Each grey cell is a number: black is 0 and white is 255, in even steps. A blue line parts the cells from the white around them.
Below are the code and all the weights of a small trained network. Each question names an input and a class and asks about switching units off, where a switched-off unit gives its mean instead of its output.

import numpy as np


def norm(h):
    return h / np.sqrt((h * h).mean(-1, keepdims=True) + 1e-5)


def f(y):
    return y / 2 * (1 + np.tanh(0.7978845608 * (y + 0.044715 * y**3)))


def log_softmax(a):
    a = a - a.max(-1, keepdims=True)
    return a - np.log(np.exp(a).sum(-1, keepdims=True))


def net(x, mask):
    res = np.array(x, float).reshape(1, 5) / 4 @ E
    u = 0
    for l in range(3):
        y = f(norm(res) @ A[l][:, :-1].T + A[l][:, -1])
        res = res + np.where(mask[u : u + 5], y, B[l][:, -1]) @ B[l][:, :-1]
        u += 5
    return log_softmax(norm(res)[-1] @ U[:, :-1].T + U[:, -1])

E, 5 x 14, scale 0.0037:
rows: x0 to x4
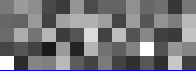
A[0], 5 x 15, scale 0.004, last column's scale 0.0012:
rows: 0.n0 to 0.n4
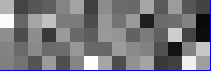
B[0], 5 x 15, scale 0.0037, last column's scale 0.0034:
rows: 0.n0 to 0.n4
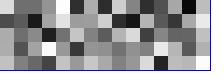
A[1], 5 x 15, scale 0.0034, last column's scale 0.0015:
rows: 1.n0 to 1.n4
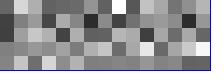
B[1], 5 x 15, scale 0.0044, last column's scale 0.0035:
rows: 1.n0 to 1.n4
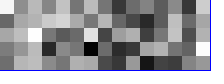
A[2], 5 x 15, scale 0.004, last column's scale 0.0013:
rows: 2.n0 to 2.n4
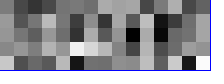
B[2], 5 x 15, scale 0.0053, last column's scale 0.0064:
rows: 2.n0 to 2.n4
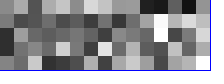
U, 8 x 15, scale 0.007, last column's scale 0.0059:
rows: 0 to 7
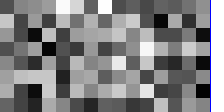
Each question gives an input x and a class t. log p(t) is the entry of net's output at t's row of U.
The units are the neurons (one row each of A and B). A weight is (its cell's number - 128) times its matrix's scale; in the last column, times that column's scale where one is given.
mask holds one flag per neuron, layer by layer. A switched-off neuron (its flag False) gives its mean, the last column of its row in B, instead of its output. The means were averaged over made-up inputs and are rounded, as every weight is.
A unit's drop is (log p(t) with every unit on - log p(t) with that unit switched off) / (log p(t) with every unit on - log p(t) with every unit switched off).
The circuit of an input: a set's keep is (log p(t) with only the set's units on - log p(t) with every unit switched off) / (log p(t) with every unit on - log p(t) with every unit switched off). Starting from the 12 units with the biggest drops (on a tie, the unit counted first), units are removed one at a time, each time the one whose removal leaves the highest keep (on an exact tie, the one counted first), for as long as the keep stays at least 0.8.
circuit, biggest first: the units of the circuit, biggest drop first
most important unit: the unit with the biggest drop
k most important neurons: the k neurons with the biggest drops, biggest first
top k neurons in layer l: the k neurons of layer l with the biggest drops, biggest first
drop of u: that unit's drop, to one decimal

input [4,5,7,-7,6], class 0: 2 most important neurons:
0.n1, 2.n3
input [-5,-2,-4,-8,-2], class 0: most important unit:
0.n1
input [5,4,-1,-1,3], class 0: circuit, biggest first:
0.n1, 2.n4
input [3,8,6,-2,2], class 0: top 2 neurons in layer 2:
2.n4, 2.n3
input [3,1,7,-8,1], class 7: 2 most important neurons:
0.n1, 2.n4
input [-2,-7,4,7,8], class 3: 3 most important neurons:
2.n4, 2.n1, 2.n2
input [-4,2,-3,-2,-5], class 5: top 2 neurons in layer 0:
0.n1, 0.n4
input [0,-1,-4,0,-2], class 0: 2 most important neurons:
1.n1, 2.n4
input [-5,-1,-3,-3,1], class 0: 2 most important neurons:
0.n1, 2.n4
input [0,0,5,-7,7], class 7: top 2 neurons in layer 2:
2.n2, 2.n1
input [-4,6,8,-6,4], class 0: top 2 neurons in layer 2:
2.n3, 2.n4
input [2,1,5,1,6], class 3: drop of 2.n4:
0.3
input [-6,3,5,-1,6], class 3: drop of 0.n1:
-0.1
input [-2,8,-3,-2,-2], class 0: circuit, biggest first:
2.n4
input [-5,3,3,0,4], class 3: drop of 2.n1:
0.0
